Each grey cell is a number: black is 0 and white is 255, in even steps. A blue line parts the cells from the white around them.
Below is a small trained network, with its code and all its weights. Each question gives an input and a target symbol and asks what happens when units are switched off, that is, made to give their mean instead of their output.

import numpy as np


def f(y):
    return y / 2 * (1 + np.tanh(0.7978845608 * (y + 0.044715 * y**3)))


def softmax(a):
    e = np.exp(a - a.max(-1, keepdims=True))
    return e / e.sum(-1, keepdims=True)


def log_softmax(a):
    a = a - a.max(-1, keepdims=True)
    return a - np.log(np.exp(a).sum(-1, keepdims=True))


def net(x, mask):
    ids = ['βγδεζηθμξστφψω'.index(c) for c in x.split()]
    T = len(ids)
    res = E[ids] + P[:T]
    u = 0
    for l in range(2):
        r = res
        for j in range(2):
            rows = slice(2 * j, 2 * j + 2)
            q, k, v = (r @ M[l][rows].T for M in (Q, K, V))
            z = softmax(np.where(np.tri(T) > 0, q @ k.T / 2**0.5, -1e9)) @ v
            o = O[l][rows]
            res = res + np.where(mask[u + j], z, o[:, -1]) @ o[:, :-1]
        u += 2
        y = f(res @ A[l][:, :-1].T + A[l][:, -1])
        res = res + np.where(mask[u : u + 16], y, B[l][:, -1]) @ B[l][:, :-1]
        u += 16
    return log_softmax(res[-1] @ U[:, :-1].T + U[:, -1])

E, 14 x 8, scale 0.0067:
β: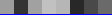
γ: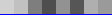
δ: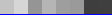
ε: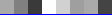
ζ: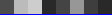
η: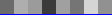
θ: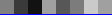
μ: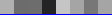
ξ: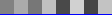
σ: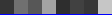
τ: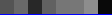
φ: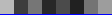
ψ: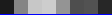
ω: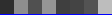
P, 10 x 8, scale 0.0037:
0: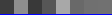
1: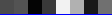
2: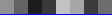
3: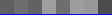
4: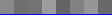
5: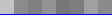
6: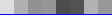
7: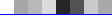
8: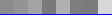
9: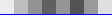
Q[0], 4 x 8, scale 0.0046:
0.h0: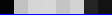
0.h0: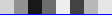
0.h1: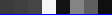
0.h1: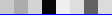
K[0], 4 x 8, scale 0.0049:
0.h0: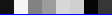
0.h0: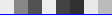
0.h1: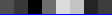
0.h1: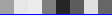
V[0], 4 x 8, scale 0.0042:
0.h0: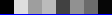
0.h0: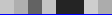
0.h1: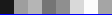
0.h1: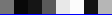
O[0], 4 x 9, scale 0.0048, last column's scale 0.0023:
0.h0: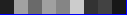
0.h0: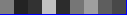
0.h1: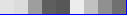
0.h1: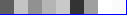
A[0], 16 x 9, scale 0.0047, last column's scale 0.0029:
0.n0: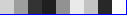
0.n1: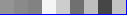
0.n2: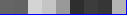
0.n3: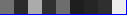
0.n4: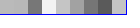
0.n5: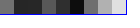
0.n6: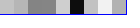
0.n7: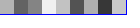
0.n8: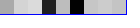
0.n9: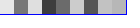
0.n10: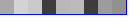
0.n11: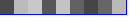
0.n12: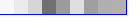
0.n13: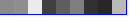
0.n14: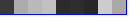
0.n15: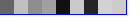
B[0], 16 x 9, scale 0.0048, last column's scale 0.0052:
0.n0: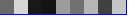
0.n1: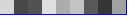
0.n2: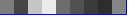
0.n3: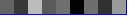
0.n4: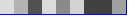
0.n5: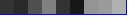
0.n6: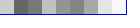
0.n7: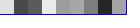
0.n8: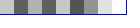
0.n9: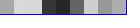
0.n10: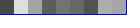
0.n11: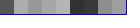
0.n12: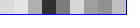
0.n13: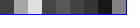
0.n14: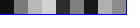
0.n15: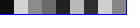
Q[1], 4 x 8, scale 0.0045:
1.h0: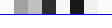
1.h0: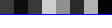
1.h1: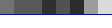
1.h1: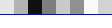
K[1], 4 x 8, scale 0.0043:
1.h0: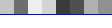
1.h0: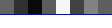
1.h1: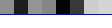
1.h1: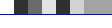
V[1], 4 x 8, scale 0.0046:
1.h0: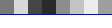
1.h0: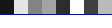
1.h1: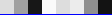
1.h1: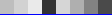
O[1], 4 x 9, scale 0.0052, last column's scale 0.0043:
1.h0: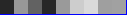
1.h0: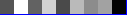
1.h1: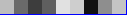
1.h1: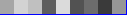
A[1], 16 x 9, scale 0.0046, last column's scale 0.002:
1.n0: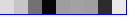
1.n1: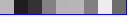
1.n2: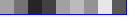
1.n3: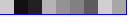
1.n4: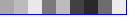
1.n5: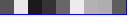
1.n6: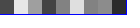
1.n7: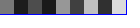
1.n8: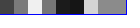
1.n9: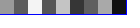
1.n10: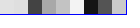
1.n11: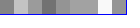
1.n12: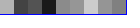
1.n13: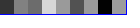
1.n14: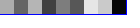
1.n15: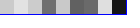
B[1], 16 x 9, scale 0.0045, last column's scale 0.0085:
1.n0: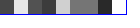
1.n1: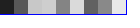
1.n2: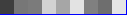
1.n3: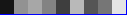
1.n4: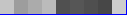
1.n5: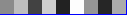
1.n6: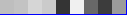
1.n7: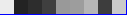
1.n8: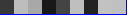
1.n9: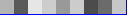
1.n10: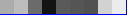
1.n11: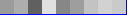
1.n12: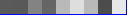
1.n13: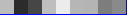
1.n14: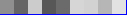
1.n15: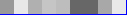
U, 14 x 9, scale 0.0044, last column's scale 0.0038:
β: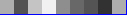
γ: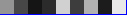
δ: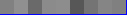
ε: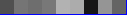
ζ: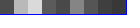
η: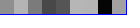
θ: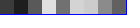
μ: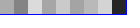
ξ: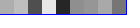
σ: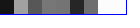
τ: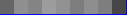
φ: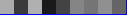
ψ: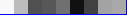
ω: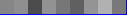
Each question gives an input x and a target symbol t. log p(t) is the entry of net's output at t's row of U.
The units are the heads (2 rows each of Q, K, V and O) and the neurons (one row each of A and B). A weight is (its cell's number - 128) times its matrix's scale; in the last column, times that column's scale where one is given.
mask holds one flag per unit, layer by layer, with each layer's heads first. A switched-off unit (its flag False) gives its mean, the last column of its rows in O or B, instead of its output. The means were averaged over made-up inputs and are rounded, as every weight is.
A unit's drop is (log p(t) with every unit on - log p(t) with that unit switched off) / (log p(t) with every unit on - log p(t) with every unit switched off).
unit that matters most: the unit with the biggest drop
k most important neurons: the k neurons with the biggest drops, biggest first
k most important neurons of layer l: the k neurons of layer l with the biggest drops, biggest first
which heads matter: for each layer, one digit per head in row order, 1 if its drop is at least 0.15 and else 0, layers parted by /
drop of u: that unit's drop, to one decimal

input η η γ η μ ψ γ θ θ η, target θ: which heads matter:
10 / 01
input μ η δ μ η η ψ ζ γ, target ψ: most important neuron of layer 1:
1.n1
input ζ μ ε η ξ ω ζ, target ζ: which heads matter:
00 / 01
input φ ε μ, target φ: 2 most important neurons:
0.n5, 0.n3
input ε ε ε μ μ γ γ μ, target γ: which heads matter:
11 / 10
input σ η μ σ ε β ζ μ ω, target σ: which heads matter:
00 / 01
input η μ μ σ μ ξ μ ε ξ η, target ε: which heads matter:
10 / 01
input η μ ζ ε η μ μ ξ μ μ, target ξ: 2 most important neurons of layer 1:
1.n5, 1.n11
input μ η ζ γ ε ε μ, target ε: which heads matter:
00 / 01
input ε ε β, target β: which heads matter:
01 / 10
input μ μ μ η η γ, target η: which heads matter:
01 / 10
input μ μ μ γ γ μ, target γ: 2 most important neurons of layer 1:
1.n7, 1.n0
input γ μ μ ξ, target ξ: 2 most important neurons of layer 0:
0.n15, 0.n3
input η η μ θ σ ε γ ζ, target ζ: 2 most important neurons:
0.n13, 1.n8
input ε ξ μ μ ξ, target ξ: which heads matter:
00 / 10
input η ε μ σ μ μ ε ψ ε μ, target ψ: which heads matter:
01 / 10
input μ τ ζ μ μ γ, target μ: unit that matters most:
0.n8
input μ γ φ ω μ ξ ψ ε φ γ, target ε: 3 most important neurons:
0.n7, 0.n1, 0.n4
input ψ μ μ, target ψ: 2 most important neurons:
0.n0, 0.n2
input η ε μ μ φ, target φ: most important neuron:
1.n8
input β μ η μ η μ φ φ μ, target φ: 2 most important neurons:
0.n5, 1.n8
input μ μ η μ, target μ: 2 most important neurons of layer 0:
0.n8, 0.n6
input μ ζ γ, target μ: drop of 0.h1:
0.2
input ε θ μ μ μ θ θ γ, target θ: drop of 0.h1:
0.1
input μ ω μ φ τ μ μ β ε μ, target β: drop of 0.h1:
0.3
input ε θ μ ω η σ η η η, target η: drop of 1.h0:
0.1
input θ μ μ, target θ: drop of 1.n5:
0.0
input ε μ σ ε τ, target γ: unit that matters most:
0.n6
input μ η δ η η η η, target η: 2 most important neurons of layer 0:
0.n0, 0.n12
